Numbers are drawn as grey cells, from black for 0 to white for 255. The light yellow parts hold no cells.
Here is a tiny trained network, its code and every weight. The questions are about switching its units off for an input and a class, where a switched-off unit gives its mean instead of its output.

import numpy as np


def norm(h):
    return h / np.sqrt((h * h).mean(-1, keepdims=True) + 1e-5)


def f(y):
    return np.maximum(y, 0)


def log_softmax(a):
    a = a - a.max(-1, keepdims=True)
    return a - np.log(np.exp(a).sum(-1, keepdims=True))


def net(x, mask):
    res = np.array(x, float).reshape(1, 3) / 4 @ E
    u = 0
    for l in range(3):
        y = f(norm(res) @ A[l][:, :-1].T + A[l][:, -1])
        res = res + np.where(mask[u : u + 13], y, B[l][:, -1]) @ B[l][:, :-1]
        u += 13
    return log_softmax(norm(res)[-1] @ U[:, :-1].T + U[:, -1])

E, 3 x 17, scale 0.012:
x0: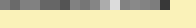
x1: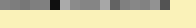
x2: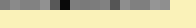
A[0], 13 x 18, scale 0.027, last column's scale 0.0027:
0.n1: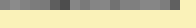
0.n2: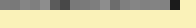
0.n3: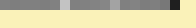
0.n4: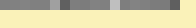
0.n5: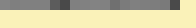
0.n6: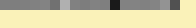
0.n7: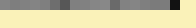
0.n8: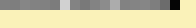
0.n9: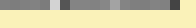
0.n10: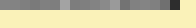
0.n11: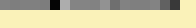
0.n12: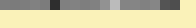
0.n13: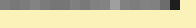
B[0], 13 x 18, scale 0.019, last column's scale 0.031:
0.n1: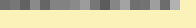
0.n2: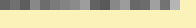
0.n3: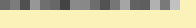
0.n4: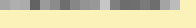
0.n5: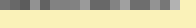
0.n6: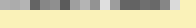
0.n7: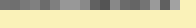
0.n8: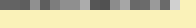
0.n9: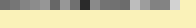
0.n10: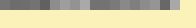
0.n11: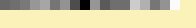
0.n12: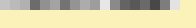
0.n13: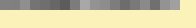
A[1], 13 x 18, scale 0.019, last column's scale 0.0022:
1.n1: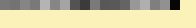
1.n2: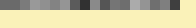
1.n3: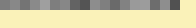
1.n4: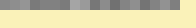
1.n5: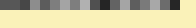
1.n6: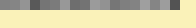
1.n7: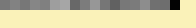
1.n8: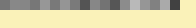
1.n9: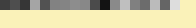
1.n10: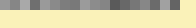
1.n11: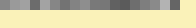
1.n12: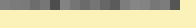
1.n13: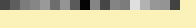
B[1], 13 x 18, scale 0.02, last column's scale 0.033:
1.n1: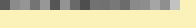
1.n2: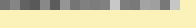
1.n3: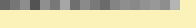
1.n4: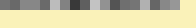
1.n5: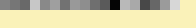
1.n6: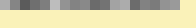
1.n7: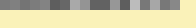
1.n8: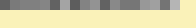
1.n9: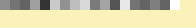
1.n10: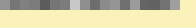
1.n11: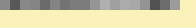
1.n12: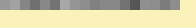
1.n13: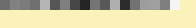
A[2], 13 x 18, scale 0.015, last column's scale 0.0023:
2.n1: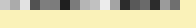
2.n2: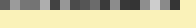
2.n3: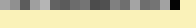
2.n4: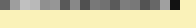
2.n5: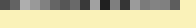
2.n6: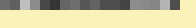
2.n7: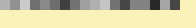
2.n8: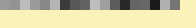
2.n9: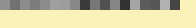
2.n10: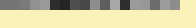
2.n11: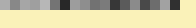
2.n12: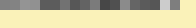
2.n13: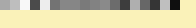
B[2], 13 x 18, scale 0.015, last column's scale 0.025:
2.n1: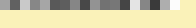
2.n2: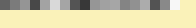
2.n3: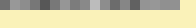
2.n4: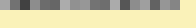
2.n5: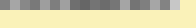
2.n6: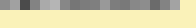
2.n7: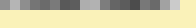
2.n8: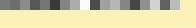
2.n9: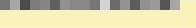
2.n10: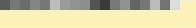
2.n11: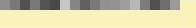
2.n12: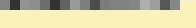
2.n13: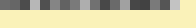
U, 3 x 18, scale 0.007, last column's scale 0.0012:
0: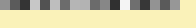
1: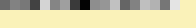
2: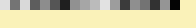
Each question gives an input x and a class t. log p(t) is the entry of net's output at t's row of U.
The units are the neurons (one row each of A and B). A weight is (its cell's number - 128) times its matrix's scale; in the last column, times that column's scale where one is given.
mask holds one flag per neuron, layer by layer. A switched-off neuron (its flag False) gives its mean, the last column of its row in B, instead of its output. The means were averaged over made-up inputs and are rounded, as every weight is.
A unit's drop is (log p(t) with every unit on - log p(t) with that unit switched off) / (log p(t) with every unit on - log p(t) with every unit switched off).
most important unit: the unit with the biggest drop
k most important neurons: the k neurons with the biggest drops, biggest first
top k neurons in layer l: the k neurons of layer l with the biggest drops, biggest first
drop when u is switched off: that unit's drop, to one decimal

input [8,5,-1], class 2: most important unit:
0.n12
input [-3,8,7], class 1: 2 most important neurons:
[0.n11 0.n8]
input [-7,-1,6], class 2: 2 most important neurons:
[0.n6 0.n8]
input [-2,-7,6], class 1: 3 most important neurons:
[0.n9 0.n8 0.n3]
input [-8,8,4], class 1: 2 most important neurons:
[0.n12 0.n11]
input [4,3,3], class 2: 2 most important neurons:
[0.n12 0.n9]
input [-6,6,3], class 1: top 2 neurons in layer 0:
[0.n12 0.n11]
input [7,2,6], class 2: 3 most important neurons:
[0.n12 0.n8 0.n3]
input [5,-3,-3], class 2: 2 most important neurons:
[0.n11 0.n4]
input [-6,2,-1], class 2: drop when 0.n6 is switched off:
1.0
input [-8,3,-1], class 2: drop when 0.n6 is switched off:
1.0
